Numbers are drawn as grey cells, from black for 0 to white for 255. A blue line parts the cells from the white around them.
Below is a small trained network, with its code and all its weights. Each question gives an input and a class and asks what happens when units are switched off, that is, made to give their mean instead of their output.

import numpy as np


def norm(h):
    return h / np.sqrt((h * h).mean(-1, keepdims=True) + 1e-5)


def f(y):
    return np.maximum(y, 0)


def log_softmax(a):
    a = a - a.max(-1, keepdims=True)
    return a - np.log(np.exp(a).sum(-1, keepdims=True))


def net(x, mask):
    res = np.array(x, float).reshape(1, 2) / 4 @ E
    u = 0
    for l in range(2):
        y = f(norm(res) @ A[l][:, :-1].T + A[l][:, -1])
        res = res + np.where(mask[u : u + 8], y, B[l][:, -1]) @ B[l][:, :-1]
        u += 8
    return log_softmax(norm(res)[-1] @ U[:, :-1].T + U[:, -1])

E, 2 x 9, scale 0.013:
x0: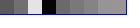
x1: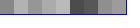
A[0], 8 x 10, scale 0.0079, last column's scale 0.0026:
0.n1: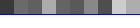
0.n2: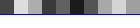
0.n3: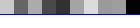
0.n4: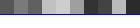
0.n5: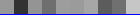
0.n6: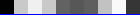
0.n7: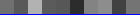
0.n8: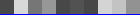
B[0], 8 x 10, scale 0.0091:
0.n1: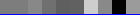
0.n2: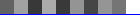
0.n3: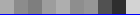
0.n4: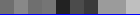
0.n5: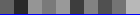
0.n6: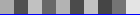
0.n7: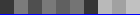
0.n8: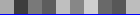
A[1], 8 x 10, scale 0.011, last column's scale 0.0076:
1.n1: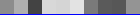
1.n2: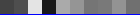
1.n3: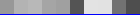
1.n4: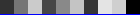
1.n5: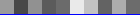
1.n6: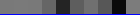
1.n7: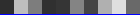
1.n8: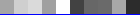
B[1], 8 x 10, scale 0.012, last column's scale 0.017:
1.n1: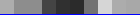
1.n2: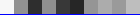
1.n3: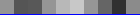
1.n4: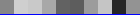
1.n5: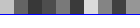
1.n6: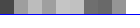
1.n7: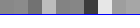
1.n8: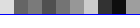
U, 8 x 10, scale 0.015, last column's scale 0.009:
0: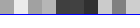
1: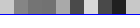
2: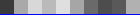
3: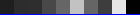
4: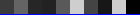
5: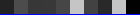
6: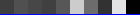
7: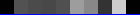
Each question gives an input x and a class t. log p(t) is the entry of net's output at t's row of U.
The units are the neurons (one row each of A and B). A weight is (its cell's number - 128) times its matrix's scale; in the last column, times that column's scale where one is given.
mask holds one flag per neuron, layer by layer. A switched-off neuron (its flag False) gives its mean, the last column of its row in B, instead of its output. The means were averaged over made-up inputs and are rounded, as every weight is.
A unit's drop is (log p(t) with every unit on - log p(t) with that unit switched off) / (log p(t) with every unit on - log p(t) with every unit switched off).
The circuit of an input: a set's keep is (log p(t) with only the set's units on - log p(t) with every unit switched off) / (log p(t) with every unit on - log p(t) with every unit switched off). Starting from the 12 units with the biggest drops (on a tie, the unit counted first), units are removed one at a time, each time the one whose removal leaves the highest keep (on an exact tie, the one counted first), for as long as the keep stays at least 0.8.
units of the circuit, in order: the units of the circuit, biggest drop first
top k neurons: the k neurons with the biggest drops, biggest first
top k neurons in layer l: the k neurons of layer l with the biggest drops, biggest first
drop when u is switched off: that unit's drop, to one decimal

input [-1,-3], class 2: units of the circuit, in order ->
1.n6
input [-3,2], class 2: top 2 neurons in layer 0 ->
0.n4, 0.n2
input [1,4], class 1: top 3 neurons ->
0.n6, 0.n7, 0.n8
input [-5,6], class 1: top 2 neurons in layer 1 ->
1.n8, 1.n7
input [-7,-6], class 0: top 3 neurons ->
1.n1, 0.n6, 0.n8
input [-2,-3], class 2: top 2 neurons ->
1.n2, 0.n8
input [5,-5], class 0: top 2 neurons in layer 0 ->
0.n7, 0.n8
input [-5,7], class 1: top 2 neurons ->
0.n2, 1.n8
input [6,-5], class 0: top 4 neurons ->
0.n7, 0.n6, 0.n8, 1.n2
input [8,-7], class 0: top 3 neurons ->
0.n7, 0.n6, 0.n8
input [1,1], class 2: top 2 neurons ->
0.n2, 0.n6
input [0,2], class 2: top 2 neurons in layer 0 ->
0.n2, 0.n4
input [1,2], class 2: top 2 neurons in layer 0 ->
0.n2, 0.n6
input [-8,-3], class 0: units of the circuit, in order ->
1.n1
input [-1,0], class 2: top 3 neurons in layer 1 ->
1.n2, 1.n6, 1.n1
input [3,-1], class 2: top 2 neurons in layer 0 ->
0.n3, 0.n2
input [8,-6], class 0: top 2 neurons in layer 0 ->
0.n7, 0.n6
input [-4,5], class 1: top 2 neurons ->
0.n2, 0.n7
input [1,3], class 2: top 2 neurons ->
0.n2, 1.n2
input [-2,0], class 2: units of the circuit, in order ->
1.n2
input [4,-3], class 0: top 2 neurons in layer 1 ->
1.n2, 1.n7
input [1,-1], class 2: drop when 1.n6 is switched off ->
0.0
